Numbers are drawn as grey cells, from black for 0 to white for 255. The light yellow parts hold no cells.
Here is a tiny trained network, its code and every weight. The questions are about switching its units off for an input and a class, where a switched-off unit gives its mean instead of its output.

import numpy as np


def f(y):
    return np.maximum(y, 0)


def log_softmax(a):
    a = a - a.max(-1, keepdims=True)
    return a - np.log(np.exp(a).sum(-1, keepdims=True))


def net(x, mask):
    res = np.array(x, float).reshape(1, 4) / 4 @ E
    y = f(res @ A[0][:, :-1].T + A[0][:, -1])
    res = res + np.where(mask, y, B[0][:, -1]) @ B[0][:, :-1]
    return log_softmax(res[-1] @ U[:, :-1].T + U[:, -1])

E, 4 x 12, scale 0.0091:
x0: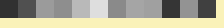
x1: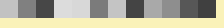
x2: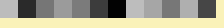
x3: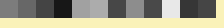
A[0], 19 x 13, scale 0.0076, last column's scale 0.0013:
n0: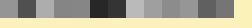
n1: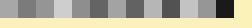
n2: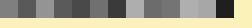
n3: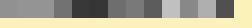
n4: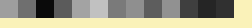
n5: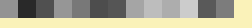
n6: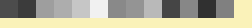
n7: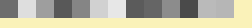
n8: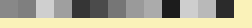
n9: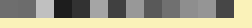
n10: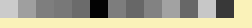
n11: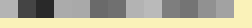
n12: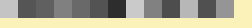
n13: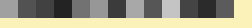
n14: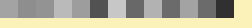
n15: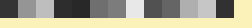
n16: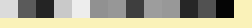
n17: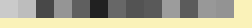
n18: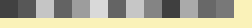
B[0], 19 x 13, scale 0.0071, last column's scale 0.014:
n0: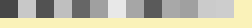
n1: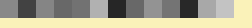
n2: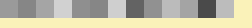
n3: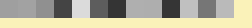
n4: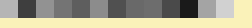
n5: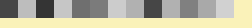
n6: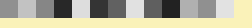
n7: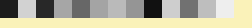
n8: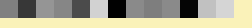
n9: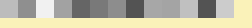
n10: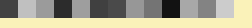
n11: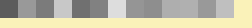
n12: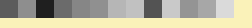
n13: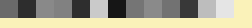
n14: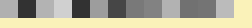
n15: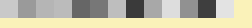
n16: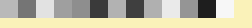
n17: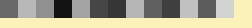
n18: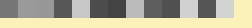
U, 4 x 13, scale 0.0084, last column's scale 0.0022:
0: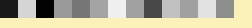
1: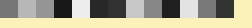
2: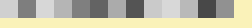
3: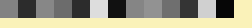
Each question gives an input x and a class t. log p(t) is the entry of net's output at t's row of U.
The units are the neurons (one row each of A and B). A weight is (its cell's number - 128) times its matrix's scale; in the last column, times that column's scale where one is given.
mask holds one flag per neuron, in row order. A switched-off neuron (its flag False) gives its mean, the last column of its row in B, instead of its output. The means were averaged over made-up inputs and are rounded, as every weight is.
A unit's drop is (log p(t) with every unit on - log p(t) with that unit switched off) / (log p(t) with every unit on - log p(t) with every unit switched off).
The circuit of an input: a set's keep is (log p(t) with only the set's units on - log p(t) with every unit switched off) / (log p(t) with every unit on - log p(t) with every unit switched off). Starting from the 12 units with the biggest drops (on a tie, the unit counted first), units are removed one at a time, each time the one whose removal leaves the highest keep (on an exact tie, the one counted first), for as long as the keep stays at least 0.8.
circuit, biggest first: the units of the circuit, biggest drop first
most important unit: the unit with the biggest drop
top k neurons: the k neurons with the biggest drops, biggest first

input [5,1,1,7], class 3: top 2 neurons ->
(n13, n4)
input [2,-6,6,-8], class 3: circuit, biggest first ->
(n8)
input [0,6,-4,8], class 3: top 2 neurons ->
(n4, n13)
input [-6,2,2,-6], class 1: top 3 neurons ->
(n10, n17, n13)
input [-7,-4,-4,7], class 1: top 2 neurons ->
(n3, n17)
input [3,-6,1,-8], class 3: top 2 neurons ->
(n8, n16)
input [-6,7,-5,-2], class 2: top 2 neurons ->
(n16, n6)
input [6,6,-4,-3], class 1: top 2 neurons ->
(n6, n15)
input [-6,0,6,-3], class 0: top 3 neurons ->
(n0, n5, n12)
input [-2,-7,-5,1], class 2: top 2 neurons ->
(n15, n9)
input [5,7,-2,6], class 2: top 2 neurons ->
(n16, n8)
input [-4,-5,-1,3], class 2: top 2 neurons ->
(n15, n6)
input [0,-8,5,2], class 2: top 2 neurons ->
(n9, n15)
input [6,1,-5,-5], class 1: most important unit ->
n6
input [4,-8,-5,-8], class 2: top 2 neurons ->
(n15, n13)
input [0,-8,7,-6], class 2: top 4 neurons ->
(n15, n9, n7, n2)
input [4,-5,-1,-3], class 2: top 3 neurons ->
(n15, n17, n10)
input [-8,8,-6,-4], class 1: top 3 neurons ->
(n17, n10, n15)
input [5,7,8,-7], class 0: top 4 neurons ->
(n5, n12, n0, n11)
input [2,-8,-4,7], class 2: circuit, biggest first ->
(n9)
